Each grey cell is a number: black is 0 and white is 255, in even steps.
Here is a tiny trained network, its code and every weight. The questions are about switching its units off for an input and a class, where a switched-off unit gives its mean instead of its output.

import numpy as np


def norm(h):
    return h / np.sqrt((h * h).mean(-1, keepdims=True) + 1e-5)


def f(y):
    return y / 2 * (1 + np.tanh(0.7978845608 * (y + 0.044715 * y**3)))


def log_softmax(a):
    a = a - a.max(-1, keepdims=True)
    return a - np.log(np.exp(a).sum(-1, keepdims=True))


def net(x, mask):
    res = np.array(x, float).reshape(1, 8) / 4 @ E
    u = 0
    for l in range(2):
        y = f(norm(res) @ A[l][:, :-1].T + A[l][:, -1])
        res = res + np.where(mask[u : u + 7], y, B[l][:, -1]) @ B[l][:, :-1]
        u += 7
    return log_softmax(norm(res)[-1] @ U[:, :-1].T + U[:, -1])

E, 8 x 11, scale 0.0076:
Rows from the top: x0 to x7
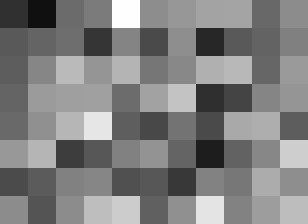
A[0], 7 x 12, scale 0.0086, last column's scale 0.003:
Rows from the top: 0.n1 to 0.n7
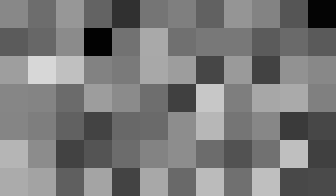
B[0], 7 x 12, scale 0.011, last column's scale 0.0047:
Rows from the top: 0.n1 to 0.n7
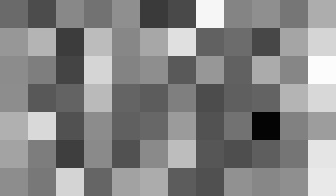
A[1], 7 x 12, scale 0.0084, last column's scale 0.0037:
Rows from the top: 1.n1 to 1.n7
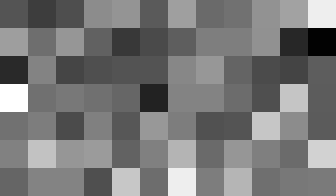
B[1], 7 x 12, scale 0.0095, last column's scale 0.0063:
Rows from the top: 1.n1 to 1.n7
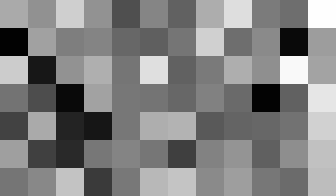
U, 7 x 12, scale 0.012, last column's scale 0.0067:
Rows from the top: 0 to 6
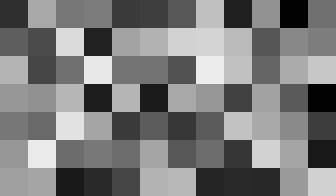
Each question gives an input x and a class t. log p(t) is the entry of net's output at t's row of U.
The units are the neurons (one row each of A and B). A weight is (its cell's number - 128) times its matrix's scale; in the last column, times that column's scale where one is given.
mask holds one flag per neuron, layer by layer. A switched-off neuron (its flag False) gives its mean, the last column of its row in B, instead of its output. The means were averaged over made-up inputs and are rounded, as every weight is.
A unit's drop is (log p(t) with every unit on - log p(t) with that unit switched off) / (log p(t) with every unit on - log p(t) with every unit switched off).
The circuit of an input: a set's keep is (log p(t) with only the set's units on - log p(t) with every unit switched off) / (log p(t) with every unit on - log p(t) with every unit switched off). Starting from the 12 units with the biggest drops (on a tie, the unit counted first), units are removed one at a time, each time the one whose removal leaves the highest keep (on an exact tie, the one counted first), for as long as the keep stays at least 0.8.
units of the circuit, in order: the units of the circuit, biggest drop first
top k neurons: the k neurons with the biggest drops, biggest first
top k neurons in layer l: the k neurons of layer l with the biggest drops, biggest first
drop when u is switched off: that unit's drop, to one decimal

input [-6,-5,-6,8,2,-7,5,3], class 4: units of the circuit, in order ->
(0.n7)
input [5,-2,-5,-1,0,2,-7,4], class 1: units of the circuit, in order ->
(0.n3, 1.n7)
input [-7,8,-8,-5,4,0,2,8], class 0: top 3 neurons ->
(1.n2, 0.n2, 0.n1)
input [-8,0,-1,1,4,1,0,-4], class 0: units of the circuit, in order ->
(0.n1, 1.n2)
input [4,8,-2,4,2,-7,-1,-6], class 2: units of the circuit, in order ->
(1.n3, 0.n1)
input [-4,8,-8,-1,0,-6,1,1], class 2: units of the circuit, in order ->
(0.n1, 1.n3)
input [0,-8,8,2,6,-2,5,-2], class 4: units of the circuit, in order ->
(1.n4, 0.n2)
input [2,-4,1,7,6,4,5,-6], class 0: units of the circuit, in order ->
(0.n2, 0.n1, 1.n3)
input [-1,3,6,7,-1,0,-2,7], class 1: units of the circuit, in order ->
(0.n4, 1.n7)
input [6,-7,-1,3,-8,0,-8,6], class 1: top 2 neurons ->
(0.n3, 1.n7)
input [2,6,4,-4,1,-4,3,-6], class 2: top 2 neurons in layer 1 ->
(1.n3, 1.n5)
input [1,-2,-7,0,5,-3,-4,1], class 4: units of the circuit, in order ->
(0.n7, 1.n4)
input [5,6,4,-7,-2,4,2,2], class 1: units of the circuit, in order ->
(1.n7, 0.n3)
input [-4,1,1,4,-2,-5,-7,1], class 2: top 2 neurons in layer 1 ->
(1.n5, 1.n6)
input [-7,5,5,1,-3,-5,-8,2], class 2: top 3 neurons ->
(0.n3, 1.n5, 0.n6)
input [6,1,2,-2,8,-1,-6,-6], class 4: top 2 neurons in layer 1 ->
(1.n5, 1.n4)
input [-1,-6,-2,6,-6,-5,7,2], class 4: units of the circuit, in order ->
(0.n7, 0.n2, 1.n4)
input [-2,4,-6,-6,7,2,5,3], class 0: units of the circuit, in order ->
(1.n2)
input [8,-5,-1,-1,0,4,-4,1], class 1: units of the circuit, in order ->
(0.n3, 1.n7)
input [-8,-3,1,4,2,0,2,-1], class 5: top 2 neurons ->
(0.n3, 0.n7)
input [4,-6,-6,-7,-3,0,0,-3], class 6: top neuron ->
(0.n5)
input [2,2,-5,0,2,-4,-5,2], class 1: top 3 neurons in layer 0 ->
(0.n3, 0.n4, 0.n6)
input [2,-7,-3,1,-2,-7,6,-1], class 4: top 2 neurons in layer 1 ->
(1.n4, 1.n6)
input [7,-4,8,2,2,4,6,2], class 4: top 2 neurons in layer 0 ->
(0.n3, 0.n2)
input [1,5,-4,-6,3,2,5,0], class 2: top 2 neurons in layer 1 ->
(1.n3, 1.n1)
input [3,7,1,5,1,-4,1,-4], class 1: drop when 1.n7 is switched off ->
0.2
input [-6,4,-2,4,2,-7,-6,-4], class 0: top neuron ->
(0.n1)
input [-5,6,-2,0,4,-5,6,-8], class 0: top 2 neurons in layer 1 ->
(1.n2, 1.n1)
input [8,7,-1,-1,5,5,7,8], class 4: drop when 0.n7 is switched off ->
-0.1
